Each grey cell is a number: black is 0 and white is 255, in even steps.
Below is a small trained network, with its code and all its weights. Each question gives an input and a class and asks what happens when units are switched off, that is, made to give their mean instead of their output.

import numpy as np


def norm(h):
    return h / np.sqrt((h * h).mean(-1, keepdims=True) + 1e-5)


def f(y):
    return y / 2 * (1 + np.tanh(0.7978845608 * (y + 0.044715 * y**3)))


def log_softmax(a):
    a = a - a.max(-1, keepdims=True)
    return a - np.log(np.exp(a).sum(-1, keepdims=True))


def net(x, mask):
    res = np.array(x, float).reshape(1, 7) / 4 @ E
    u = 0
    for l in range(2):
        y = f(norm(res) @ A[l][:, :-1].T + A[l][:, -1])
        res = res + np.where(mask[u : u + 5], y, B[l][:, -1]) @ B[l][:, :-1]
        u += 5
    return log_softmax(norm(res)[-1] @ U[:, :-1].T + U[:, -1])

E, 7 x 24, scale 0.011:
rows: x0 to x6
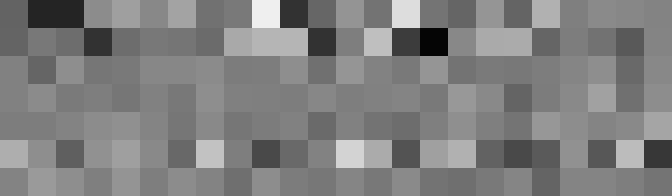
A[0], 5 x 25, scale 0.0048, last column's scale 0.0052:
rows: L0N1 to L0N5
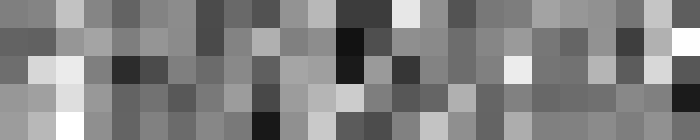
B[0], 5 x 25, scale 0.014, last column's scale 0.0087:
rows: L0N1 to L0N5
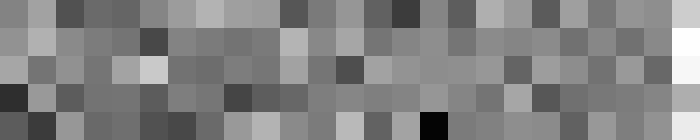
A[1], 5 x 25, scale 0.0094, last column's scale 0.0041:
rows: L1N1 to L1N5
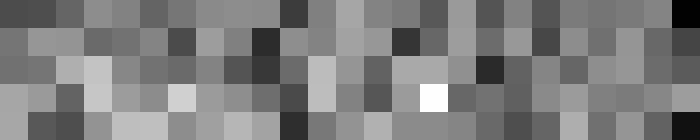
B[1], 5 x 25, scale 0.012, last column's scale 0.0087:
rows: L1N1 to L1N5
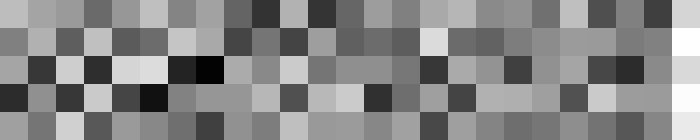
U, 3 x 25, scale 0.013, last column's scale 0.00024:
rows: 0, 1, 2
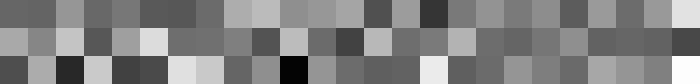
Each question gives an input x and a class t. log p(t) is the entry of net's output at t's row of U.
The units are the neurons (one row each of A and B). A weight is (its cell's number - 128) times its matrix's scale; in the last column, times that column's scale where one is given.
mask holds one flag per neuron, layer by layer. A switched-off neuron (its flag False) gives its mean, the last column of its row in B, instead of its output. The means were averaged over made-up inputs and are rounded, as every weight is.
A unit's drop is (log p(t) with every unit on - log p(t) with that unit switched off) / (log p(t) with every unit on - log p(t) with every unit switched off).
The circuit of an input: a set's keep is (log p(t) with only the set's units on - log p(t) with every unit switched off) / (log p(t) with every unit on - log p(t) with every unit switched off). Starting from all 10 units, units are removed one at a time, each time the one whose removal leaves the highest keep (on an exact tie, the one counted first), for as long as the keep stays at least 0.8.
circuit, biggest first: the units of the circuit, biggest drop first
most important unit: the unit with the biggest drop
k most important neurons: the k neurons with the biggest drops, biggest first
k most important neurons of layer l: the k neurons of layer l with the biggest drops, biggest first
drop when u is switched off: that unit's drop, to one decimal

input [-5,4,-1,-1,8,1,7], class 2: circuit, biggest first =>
L1N2
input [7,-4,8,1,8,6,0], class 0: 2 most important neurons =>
L1N4; L0N5
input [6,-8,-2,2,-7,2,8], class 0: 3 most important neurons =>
L1N3; L1N5; L1N4
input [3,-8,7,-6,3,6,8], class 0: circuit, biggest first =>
L1N4; L1N3
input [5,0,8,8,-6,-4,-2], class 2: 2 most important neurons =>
L0N5; L1N3
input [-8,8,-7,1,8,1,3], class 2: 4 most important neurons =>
L1N2; L1N3; L0N4; L1N5
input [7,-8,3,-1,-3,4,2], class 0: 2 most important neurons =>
L1N3; L1N4
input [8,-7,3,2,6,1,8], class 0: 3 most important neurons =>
L1N3; L1N5; L1N2
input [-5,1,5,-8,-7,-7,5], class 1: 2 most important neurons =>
L0N3; L1N4
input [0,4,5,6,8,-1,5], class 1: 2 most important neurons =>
L1N4; L0N5
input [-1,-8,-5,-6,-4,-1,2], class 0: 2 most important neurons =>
L0N5; L1N2
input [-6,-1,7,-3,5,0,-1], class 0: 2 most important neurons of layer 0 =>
L0N5; L0N3
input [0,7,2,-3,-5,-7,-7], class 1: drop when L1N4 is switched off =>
0.8
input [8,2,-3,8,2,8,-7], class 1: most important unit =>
L1N1
